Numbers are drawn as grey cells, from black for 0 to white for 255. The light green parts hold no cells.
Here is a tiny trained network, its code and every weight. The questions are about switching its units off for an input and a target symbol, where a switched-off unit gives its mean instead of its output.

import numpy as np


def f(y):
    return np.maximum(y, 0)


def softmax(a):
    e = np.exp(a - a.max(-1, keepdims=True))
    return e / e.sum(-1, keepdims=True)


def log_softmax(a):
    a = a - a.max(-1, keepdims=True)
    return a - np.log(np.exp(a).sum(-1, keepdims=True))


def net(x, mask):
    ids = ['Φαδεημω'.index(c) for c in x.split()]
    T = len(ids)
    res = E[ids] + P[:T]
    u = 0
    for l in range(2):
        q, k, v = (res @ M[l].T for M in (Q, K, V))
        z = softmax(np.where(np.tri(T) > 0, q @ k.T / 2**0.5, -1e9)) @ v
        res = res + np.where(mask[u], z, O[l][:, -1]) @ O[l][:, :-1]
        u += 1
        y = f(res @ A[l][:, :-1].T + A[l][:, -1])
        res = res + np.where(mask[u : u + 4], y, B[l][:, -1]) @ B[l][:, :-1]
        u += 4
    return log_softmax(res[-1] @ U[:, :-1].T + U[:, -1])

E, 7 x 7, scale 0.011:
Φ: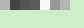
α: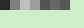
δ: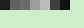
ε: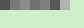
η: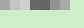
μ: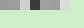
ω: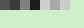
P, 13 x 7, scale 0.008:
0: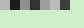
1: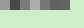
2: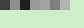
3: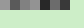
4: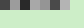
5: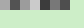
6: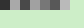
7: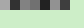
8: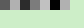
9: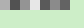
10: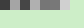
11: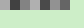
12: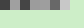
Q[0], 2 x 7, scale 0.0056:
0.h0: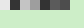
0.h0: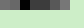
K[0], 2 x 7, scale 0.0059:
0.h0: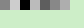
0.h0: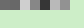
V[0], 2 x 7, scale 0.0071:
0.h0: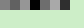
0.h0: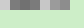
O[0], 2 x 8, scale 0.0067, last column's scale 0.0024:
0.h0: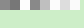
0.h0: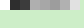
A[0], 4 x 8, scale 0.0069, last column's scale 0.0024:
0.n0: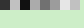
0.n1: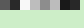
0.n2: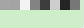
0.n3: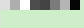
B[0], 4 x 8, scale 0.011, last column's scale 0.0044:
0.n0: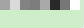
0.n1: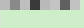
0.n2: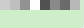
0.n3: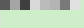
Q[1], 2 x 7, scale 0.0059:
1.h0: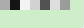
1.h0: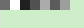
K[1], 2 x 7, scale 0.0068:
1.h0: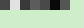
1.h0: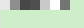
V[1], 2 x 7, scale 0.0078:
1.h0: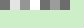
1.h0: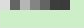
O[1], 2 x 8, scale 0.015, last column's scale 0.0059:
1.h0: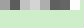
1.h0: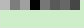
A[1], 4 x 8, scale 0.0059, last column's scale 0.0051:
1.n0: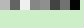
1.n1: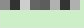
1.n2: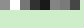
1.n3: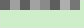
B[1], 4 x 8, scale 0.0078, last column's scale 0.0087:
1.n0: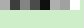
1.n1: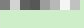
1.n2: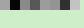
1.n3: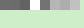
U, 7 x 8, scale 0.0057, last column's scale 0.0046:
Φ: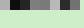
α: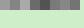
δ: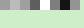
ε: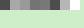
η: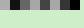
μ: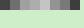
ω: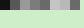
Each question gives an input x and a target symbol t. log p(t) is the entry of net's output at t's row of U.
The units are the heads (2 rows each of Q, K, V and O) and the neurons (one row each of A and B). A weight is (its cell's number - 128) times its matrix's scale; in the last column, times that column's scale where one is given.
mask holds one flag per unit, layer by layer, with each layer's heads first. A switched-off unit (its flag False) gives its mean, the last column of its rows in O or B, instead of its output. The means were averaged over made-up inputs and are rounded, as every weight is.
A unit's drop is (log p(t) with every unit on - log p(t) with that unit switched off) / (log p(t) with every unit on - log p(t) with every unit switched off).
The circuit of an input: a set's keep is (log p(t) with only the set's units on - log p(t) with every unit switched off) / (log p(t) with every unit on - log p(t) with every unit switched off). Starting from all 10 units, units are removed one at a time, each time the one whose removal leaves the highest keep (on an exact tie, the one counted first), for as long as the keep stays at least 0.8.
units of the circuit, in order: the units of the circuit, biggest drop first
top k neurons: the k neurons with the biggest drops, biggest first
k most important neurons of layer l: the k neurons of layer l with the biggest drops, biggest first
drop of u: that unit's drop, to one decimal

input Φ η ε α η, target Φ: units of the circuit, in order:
(1.h0; 1.n2; 0.n3; 0.h0)
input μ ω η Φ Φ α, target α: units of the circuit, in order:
(1.n1; 0.n3; 1.h0)
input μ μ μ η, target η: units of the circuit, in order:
(0.n2; 1.h0; 1.n0)
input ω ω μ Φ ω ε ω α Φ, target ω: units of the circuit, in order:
(1.h0; 0.h0)
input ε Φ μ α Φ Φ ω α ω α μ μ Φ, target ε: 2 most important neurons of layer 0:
(0.n1; 0.n0)
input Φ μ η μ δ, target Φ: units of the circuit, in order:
(1.h0; 1.n2; 0.n3; 0.h0)
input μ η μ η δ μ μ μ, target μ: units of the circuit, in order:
(0.n3; 1.h0)
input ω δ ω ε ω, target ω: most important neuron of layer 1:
(1.n3)
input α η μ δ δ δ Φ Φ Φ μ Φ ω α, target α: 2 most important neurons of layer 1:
(1.n0; 1.n1)
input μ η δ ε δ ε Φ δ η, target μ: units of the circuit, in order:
(0.n3; 1.h0; 0.h0)
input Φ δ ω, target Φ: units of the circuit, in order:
(1.h0; 1.n2; 0.n3; 0.n0)
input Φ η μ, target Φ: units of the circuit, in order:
(1.h0; 1.n2; 0.n3; 0.n0)
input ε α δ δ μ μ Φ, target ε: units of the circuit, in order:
(0.h0; 1.h0; 0.n0; 1.n2)
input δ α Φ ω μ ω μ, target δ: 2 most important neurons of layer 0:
(0.n1; 0.n2)
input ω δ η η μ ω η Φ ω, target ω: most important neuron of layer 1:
(1.n3)
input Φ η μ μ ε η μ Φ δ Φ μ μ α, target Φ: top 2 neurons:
(1.n2; 0.n3)
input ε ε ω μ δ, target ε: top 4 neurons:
(0.n1; 1.n2; 0.n0; 0.n3)
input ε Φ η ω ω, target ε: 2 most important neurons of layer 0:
(0.n1; 0.n0)
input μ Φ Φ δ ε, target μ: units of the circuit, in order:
(0.n3; 1.h0; 0.h0; 0.n0)
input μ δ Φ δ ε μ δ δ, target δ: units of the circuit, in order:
(0.n1)
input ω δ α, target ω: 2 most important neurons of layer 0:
(0.n0; 0.n2)
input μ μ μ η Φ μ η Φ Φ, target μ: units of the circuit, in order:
(0.n3; 1.h0; 0.h0)
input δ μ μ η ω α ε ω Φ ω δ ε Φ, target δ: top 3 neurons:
(0.n1; 1.n0; 0.n2)
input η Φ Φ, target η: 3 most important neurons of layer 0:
(0.n2; 0.n3; 0.n0)
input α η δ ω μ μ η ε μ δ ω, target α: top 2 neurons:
(1.n0; 0.n2)
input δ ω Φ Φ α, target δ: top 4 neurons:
(0.n1; 1.n0; 0.n2; 0.n0)
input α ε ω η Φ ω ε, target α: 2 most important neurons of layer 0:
(0.n2; 0.n1)
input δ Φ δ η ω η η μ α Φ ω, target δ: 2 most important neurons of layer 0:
(0.n1; 0.n0)
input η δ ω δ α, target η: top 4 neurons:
(1.n0; 0.n2; 0.n3; 0.n0)
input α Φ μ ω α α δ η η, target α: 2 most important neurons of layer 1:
(1.n0; 1.n2)
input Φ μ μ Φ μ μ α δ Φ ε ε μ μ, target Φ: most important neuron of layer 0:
(0.n3)
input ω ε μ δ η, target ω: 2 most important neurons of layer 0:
(0.n3; 0.n2)
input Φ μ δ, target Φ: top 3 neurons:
(1.n2; 0.n3; 0.n2)
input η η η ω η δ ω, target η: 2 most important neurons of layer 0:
(0.n2; 0.n3)
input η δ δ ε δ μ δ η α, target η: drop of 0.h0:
0.2
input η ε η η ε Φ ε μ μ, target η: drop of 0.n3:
0.6
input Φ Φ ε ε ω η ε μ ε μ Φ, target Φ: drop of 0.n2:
0.1
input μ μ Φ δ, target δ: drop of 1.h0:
0.3
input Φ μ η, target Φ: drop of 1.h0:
1.4
